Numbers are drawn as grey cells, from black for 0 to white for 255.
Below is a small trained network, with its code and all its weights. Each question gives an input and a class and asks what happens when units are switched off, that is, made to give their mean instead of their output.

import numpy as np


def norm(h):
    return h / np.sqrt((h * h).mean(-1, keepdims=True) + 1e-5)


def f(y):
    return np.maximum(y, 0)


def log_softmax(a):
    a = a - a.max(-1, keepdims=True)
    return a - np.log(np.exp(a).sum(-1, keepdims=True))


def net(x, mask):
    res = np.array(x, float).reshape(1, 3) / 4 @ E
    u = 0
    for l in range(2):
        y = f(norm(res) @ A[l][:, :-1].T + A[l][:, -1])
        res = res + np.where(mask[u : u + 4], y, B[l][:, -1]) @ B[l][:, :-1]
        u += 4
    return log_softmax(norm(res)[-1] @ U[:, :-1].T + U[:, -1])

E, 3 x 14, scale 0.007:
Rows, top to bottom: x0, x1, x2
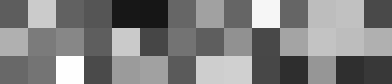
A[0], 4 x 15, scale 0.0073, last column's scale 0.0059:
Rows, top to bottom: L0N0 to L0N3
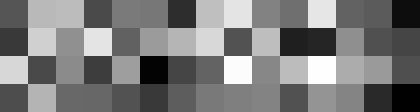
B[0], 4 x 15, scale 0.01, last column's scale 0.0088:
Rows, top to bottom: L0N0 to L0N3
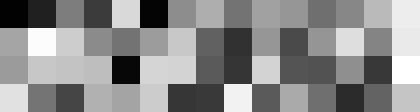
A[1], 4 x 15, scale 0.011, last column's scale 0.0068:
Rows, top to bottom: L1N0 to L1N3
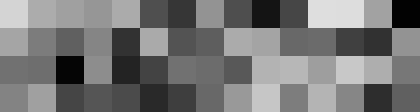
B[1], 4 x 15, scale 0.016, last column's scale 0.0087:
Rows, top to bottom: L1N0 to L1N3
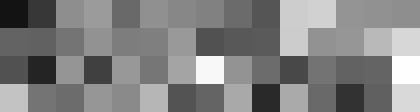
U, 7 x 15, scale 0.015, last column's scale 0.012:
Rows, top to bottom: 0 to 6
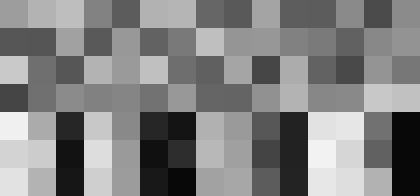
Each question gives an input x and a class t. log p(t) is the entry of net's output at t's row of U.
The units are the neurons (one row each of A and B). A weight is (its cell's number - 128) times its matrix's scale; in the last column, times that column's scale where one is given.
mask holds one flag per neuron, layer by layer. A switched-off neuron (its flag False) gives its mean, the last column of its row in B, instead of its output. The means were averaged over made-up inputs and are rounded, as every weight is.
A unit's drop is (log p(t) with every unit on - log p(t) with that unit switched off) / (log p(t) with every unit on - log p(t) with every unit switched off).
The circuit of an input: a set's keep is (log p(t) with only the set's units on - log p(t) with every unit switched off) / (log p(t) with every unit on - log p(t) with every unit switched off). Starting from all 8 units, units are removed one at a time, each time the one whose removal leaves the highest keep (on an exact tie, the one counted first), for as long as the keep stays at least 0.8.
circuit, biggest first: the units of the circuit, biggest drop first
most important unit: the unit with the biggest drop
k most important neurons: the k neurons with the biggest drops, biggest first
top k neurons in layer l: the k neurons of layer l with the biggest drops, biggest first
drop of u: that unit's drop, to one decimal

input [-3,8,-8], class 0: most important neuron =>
L0N2
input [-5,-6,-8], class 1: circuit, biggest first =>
L0N2, L1N2
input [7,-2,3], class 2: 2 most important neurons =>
L0N3, L1N3
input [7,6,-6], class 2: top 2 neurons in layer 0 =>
L0N1, L0N0
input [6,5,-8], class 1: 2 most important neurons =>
L1N2, L0N1
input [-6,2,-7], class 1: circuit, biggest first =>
L0N3, L0N1, L1N2
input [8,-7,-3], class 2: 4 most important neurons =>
L0N3, L1N3, L0N2, L1N1
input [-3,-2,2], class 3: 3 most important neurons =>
L1N3, L1N2, L0N0
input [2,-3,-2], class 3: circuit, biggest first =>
L1N0, L0N2, L0N1
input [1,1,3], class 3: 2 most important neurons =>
L1N2, L1N3
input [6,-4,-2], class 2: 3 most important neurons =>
L0N3, L0N2, L1N3
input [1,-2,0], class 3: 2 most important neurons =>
L1N0, L0N2
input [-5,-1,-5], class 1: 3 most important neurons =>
L0N3, L0N2, L0N1
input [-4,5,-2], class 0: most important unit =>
L0N3
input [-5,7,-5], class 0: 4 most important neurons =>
L0N2, L0N0, L0N3, L1N3
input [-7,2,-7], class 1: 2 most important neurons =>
L0N3, L0N1
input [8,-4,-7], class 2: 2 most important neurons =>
L1N3, L0N0
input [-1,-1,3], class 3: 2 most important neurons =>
L1N2, L0N0
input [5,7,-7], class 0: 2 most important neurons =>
L0N2, L0N0
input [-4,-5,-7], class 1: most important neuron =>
L0N2
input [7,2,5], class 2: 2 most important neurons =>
L0N3, L1N3
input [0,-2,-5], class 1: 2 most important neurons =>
L0N2, L1N2
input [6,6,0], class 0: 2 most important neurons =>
L0N2, L1N0
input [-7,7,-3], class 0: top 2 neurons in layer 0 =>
L0N3, L0N2
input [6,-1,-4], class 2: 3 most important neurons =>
L1N3, L0N3, L0N0
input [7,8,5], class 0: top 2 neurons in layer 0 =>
L0N2, L0N0
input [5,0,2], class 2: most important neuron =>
L0N3
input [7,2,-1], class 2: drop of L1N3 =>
0.2
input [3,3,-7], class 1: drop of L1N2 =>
1.4
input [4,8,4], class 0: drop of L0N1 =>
0.0
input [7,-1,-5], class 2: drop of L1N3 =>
0.7
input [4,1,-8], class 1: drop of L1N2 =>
1.6
